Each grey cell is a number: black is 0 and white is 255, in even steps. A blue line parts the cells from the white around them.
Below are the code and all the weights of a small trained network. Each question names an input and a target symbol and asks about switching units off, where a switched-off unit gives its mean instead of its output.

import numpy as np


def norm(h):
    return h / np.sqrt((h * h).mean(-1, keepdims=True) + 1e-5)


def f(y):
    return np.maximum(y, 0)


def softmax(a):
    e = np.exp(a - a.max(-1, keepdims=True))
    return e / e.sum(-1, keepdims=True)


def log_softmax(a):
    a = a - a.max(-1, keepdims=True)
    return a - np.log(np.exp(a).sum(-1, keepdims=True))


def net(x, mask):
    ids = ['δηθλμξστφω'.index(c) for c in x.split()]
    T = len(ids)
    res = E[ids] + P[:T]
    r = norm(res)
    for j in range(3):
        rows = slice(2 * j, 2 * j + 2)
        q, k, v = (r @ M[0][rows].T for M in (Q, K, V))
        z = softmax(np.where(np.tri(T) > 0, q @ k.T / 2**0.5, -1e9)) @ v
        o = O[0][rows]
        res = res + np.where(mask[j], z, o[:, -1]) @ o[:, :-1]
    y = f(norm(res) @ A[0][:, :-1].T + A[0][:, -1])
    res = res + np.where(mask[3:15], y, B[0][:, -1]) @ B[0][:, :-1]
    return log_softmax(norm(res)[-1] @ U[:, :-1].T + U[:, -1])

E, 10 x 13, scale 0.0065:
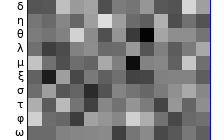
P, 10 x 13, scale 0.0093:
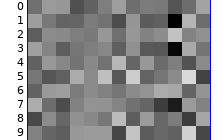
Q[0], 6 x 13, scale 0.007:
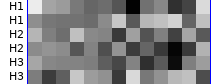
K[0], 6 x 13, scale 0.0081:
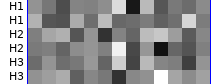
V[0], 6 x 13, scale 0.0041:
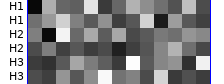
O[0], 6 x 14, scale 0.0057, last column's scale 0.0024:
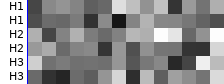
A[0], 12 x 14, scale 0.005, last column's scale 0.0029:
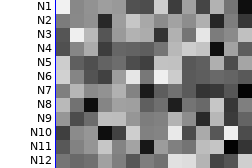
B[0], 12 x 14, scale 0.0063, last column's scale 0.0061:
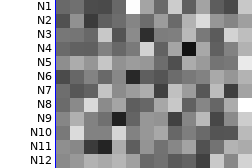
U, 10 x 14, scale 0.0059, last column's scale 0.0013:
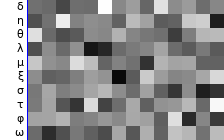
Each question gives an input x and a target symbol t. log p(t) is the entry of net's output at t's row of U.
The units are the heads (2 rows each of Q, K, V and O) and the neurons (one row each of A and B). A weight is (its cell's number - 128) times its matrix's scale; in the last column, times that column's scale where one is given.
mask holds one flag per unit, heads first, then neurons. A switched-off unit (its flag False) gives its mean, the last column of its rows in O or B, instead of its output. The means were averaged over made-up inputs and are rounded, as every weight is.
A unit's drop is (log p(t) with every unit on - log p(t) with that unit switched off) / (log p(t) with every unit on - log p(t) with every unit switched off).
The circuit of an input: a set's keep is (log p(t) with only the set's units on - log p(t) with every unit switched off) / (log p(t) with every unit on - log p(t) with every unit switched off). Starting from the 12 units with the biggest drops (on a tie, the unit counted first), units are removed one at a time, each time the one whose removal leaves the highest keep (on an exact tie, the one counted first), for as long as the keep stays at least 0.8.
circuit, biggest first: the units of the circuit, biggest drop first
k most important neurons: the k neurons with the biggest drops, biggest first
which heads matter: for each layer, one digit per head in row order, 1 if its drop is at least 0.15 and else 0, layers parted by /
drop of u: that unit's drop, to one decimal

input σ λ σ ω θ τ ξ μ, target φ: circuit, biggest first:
(N8; H3; N9)
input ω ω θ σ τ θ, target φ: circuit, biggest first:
(N8; N1; H3; N9)
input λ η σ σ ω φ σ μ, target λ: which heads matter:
100
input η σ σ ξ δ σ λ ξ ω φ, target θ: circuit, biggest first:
(H3)
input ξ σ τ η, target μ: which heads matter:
011
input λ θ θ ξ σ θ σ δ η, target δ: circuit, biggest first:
(N8; H2)
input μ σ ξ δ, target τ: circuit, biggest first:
(H3; N11)
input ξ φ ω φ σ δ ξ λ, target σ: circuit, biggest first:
(H3; H2; N1)
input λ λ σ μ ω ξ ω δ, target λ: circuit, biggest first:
(H1; N9)
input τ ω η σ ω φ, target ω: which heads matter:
001
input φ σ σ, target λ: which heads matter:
010
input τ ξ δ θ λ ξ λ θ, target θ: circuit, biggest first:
(H3; N5)
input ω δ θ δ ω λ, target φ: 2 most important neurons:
(N8; N1)
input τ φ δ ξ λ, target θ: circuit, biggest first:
(H3; N8)
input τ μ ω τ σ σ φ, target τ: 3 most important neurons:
(N6; N2; N10)
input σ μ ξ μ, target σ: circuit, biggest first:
(H2; H3; N1)
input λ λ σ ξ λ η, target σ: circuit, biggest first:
(H2)
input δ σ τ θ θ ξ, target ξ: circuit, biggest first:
(H1; H3)
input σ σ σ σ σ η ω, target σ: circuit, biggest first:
(H2; N7)
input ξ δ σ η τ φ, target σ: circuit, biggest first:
(H2)
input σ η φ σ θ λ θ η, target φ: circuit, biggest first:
(N9; N8; H3)
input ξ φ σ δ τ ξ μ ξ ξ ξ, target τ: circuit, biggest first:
(N11; H3)
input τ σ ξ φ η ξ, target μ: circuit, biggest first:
(H2; N12)
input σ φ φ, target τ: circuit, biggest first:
(N6; N10)
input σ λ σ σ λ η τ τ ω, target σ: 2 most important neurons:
(N10; N8)
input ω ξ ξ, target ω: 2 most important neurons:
(N4; N5)
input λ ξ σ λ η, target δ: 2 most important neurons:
(N2; N8)
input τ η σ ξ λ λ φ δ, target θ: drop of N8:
0.1
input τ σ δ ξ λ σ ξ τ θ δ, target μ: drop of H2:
0.8
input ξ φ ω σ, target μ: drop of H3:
0.2
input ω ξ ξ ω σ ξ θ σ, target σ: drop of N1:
0.1
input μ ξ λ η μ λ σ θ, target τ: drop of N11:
0.6
